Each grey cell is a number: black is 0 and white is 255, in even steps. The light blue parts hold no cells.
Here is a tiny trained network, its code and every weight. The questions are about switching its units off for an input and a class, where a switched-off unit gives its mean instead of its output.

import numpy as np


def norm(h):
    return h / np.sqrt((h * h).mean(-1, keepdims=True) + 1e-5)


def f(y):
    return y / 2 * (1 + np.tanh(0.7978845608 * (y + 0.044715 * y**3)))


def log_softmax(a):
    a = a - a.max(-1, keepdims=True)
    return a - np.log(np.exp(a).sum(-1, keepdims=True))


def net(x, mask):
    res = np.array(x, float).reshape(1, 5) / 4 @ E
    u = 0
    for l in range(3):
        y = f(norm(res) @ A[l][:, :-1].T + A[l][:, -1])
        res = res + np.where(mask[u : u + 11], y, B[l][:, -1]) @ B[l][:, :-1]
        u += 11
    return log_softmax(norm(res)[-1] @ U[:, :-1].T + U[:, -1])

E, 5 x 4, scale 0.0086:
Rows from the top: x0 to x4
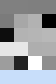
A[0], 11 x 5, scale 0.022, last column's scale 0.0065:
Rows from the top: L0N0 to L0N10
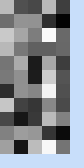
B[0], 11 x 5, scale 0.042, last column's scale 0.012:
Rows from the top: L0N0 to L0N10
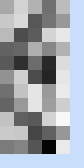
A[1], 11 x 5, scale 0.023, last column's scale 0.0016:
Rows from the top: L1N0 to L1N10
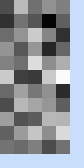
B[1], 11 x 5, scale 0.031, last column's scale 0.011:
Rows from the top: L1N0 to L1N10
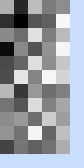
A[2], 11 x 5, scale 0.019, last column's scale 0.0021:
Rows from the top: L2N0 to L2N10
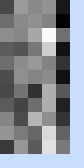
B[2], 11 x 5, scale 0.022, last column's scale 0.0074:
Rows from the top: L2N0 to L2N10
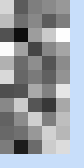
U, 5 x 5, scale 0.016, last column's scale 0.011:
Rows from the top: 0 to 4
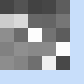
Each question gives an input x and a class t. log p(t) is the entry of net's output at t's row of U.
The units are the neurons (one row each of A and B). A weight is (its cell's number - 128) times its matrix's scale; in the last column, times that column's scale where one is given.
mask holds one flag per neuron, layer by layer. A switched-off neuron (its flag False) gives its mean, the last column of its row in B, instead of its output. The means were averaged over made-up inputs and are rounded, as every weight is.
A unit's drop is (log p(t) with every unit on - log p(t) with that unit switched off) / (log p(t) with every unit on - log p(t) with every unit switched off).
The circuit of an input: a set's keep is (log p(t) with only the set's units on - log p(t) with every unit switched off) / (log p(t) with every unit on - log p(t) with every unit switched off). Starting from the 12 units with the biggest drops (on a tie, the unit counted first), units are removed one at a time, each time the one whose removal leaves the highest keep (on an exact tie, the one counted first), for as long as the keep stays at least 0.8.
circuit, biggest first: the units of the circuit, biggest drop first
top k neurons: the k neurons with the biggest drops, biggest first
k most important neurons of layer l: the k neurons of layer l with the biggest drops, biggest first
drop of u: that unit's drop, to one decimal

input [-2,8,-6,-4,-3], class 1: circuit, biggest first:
[L0N1]
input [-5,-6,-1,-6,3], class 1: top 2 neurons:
[L0N10; L0N8]
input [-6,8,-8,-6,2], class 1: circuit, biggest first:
[L0N1; L0N9]
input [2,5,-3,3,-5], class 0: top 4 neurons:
[L0N8; L0N2; L0N6; L0N0]
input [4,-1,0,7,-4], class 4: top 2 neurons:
[L0N2; L0N10]
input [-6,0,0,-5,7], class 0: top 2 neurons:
[L0N10; L0N2]
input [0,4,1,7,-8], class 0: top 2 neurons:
[L0N8; L0N4]
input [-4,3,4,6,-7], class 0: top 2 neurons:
[L0N8; L0N4]
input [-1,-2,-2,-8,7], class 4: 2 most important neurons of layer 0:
[L0N8; L0N5]
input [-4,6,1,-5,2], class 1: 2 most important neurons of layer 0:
[L0N1; L0N4]
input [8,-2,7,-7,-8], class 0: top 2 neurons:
[L0N4; L0N2]
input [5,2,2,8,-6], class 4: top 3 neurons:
[L0N2; L0N10; L1N5]
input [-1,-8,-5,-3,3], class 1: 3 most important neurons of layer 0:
[L0N0; L0N10; L0N8]
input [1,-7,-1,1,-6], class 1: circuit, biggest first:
[L0N5]
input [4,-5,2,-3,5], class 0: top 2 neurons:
[L0N10; L0N2]
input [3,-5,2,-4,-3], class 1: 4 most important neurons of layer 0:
[L0N5; L0N8; L0N6; L0N2]
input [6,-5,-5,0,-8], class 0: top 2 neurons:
[L0N4; L0N5]
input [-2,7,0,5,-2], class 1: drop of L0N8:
0.1
